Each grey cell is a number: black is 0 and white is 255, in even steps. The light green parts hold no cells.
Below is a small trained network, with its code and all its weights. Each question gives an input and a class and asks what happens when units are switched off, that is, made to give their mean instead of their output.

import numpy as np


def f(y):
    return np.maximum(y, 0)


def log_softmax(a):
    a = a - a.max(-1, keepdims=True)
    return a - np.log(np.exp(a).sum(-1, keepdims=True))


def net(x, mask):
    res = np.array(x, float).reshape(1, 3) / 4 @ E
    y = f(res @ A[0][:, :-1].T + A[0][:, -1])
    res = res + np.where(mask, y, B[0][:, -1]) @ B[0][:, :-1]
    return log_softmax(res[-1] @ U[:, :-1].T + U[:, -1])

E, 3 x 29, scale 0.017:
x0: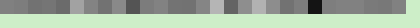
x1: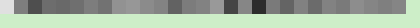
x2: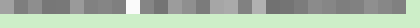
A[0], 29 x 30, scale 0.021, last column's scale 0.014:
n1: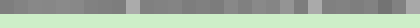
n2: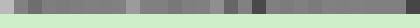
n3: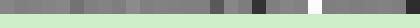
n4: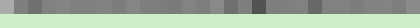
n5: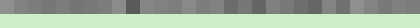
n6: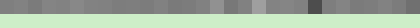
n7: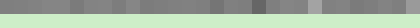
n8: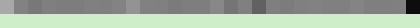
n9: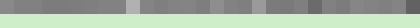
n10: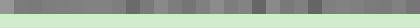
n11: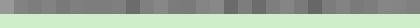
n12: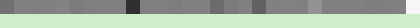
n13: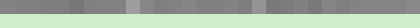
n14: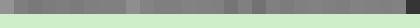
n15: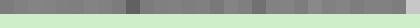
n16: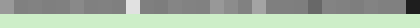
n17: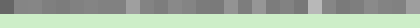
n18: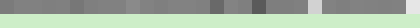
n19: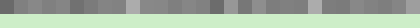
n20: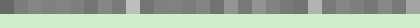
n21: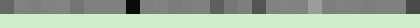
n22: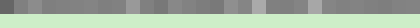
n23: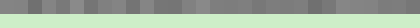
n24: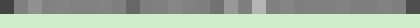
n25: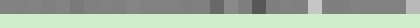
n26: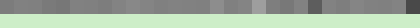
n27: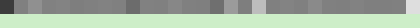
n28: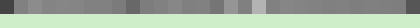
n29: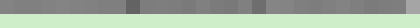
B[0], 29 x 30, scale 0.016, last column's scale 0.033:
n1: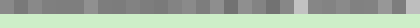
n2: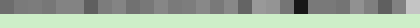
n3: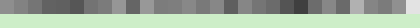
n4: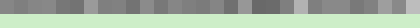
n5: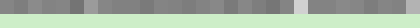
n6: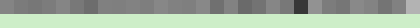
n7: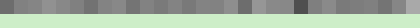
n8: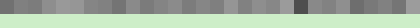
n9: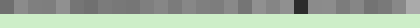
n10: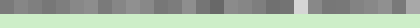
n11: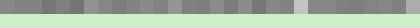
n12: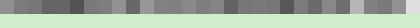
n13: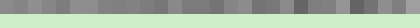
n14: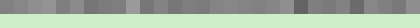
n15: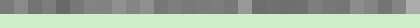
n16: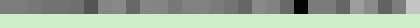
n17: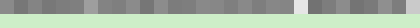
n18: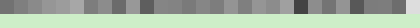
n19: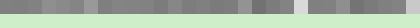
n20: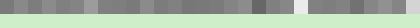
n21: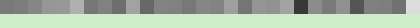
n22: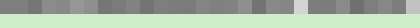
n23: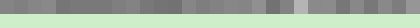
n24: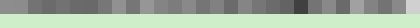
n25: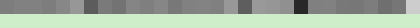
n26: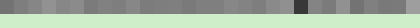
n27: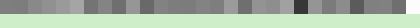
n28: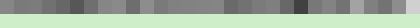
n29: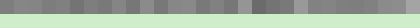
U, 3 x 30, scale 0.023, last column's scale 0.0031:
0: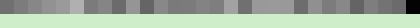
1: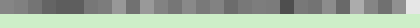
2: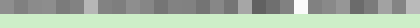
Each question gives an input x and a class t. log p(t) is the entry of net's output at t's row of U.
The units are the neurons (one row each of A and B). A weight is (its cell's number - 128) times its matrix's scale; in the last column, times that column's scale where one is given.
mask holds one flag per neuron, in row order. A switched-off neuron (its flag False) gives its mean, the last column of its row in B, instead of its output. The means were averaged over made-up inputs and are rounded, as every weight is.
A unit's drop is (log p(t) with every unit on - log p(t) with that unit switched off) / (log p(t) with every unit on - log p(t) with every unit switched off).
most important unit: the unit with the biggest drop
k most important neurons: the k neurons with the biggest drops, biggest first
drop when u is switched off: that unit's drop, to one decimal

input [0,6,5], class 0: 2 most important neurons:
n3; n12
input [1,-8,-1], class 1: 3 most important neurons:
n24; n28; n18
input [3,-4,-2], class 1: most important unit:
n18
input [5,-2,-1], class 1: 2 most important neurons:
n18; n21
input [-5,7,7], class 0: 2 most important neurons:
n18; n12
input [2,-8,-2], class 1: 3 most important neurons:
n24; n28; n18
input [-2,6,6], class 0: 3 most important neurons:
n12; n8; n24
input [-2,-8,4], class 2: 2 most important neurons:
n20; n17
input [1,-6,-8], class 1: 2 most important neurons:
n12; n24
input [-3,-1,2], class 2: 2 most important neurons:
n21; n2
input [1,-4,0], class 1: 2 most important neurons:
n21; n18
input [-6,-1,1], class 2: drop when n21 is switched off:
0.2
